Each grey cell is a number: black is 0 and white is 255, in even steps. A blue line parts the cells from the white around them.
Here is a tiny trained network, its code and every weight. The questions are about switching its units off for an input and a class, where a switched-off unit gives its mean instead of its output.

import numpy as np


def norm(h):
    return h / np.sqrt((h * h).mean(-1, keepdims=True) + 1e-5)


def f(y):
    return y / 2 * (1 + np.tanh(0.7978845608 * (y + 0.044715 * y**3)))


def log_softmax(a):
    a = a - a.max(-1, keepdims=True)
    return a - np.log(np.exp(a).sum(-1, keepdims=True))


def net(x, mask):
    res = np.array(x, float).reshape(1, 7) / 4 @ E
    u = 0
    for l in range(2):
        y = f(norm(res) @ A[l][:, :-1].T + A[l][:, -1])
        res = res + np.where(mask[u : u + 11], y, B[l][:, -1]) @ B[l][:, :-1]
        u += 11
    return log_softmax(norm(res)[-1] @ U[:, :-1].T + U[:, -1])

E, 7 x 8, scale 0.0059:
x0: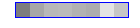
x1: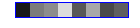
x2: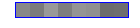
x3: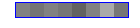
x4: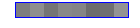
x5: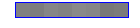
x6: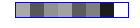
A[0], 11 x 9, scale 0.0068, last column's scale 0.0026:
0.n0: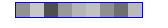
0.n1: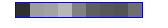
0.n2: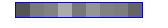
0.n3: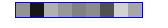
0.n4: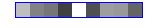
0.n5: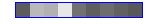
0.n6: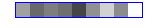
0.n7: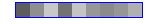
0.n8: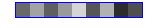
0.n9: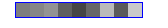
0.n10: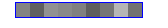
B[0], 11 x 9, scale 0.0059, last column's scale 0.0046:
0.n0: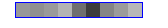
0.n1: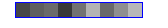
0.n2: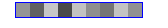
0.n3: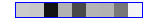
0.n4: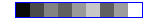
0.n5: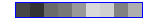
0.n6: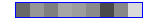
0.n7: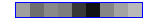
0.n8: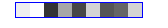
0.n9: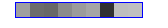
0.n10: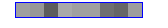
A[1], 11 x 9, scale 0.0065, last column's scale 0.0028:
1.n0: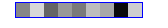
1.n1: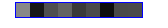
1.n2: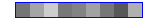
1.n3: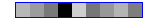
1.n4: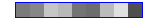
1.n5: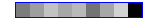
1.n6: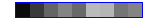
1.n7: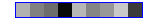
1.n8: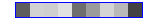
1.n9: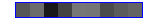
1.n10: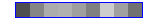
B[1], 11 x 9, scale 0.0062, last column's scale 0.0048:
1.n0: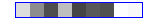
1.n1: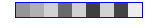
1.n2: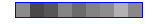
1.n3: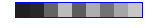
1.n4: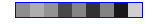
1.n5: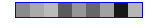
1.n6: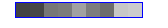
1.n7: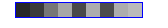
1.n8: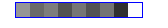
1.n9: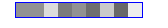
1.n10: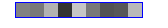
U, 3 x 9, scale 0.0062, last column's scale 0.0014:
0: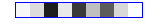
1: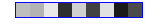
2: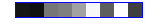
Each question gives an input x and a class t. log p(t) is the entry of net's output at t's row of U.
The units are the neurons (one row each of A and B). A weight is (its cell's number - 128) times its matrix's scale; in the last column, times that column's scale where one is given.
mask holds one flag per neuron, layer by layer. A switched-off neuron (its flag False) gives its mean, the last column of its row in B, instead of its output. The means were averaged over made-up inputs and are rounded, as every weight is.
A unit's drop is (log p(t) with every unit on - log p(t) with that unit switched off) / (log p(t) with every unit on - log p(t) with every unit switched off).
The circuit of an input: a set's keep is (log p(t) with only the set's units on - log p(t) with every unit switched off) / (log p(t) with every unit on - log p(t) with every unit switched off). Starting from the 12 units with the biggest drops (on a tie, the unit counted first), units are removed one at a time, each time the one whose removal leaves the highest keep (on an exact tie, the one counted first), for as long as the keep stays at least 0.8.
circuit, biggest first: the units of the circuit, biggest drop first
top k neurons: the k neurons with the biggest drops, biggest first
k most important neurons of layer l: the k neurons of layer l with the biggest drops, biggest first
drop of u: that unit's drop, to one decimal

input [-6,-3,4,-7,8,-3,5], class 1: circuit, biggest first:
1.n1
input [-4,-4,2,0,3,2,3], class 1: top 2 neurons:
1.n1, 0.n8
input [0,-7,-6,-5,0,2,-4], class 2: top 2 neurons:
0.n4, 0.n3
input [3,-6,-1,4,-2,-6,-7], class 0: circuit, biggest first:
0.n8, 1.n0
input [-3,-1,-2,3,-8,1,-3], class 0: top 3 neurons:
0.n8, 1.n0, 0.n7
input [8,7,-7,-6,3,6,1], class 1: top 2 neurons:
0.n4, 1.n4
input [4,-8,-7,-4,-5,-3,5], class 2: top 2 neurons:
0.n4, 0.n8
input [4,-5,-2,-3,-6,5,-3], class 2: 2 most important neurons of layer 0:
0.n4, 0.n3
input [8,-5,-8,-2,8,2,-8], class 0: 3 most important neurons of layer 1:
1.n0, 1.n1, 1.n9
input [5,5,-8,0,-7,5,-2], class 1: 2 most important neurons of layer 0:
0.n4, 0.n2
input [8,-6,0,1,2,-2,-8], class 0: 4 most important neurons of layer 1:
1.n0, 1.n1, 1.n9, 1.n3
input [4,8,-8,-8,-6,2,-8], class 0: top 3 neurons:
0.n8, 1.n0, 0.n4
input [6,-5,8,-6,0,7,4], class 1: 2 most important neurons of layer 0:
0.n8, 0.n9
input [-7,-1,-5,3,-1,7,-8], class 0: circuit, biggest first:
1.n0
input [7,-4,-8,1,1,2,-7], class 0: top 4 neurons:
0.n8, 1.n0, 1.n1, 1.n9
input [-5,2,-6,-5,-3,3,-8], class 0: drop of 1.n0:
0.2
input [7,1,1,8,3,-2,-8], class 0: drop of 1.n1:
0.1
